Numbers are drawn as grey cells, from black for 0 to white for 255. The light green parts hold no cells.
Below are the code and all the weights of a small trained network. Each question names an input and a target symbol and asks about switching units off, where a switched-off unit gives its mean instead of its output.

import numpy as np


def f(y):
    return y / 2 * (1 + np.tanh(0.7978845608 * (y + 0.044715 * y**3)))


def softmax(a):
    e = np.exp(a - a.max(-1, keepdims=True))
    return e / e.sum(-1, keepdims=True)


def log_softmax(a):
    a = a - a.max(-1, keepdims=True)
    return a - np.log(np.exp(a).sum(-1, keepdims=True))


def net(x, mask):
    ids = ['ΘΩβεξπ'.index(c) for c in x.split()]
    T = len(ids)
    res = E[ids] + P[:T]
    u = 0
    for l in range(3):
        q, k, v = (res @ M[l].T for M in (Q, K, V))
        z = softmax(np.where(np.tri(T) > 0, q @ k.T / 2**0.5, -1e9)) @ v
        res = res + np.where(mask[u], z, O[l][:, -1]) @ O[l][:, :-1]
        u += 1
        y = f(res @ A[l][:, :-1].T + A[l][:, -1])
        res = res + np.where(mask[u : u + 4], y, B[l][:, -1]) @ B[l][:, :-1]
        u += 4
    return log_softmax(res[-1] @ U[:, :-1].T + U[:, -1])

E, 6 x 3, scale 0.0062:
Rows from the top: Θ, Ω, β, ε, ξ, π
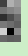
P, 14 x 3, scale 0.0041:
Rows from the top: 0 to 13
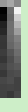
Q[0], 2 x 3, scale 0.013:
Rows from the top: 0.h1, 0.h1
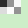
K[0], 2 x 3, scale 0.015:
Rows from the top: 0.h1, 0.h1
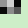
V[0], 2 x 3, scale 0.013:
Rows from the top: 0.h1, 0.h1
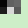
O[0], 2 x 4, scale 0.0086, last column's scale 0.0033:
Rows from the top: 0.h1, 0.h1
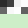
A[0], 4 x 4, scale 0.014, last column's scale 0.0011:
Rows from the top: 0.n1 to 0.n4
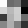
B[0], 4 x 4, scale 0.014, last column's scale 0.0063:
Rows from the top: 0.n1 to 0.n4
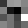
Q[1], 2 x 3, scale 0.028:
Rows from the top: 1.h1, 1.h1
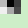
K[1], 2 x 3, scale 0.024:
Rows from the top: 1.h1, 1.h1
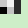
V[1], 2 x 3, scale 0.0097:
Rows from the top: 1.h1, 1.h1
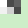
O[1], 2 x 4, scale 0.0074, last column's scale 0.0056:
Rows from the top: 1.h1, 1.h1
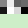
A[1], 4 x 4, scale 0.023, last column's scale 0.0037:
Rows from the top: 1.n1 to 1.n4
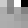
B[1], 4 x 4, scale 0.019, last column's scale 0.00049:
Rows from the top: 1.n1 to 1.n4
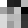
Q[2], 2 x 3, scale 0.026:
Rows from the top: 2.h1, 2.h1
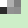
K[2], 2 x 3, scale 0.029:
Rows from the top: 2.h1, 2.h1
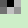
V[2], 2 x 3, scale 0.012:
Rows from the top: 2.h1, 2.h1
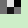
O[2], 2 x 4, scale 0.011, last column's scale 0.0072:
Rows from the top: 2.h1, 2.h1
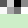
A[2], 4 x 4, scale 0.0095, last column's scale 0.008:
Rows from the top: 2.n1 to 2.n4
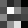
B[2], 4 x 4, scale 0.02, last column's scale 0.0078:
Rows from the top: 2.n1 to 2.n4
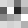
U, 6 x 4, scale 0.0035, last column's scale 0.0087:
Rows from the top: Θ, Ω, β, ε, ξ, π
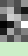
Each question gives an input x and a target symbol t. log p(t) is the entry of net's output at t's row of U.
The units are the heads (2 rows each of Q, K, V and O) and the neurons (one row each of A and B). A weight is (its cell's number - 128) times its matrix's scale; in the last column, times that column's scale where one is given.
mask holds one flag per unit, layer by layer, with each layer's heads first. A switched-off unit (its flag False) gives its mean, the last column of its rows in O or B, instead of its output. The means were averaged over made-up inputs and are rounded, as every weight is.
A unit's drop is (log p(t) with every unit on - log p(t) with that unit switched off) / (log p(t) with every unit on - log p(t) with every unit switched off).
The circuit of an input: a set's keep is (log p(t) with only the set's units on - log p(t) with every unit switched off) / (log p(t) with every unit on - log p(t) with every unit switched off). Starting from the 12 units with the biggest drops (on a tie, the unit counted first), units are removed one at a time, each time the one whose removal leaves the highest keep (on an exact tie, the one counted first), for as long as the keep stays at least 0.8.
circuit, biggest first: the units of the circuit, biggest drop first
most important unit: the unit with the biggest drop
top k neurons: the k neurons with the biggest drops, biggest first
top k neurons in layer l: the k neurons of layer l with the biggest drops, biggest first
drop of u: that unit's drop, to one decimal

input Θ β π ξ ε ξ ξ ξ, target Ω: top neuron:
0.n1
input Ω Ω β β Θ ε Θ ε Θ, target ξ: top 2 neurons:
0.n2; 0.n3
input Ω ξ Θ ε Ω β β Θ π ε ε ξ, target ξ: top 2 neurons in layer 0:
0.n2; 0.n4
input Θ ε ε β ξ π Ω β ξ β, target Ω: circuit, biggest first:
0.h1; 0.n2; 2.h1; 0.n3
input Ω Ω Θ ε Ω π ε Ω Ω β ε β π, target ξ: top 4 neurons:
0.n2; 0.n3; 2.n2; 0.n4
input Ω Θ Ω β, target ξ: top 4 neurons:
0.n2; 0.n3; 2.n2; 0.n4
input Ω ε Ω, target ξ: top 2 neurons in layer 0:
0.n2; 0.n3
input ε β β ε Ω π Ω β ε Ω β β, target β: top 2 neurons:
2.n4; 0.n3
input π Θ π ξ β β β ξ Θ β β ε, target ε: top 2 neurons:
0.n1; 0.n3
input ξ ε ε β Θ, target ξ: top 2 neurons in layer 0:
0.n3; 0.n2
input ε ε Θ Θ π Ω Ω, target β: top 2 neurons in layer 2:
2.n4; 2.n1
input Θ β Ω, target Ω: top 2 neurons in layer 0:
0.n2; 0.n3
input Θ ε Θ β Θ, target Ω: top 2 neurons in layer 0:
0.n2; 0.n3
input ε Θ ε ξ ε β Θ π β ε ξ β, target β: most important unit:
2.h1
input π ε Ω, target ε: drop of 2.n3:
0.1
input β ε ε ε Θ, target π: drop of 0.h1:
0.5
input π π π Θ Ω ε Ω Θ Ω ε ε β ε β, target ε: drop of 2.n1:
0.1
